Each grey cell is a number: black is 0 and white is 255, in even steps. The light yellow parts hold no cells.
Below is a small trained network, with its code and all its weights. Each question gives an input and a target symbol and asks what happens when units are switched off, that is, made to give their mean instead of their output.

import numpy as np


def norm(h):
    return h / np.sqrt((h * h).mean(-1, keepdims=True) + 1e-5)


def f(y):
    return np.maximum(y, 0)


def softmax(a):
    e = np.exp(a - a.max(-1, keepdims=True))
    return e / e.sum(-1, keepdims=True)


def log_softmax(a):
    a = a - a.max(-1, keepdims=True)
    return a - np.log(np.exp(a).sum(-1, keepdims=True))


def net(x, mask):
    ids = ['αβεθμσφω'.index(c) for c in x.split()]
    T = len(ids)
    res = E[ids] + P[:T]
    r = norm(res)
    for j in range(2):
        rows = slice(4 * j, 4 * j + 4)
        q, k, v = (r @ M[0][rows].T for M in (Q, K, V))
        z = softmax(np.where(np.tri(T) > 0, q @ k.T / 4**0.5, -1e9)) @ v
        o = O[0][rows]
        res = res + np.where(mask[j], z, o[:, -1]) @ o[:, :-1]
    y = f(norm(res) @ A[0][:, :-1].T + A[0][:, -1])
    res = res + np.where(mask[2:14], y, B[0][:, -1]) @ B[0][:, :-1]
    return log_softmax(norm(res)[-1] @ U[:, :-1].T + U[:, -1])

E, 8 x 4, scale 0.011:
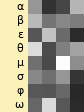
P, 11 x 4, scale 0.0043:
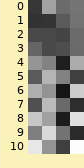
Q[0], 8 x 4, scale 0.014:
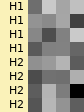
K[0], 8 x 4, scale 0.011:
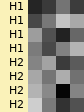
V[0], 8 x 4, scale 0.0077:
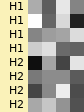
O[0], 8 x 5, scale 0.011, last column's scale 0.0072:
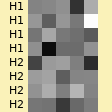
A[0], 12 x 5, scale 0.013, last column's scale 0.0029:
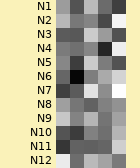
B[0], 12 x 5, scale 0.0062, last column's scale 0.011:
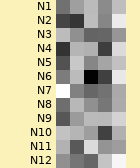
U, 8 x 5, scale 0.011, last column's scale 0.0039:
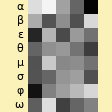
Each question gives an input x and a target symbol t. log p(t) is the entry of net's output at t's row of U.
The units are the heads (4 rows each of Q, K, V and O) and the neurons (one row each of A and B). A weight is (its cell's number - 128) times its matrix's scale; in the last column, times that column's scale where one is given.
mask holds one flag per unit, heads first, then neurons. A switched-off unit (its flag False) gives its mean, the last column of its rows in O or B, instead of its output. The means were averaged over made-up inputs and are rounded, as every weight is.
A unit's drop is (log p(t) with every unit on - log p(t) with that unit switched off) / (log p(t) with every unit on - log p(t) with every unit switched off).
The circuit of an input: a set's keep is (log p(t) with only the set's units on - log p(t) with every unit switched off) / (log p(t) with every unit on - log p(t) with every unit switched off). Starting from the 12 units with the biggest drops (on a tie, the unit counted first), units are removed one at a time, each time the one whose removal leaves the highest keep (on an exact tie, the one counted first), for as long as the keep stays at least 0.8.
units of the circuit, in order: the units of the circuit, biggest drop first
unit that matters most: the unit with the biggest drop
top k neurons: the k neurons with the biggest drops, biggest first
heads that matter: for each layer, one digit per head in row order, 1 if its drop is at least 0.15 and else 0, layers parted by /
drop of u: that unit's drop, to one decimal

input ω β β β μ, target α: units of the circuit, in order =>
(N7, N6)
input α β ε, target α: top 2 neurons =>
(N7, N2)
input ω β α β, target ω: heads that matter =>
11
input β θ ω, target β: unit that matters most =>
H2
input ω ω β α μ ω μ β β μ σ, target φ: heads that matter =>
00
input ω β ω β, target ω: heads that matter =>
10
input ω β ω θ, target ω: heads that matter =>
01
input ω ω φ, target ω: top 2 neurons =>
(N6, N2)
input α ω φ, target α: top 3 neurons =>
(N7, N2, N11)
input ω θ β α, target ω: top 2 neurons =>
(N6, N5)
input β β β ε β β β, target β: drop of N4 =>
0.0
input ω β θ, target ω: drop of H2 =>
0.3
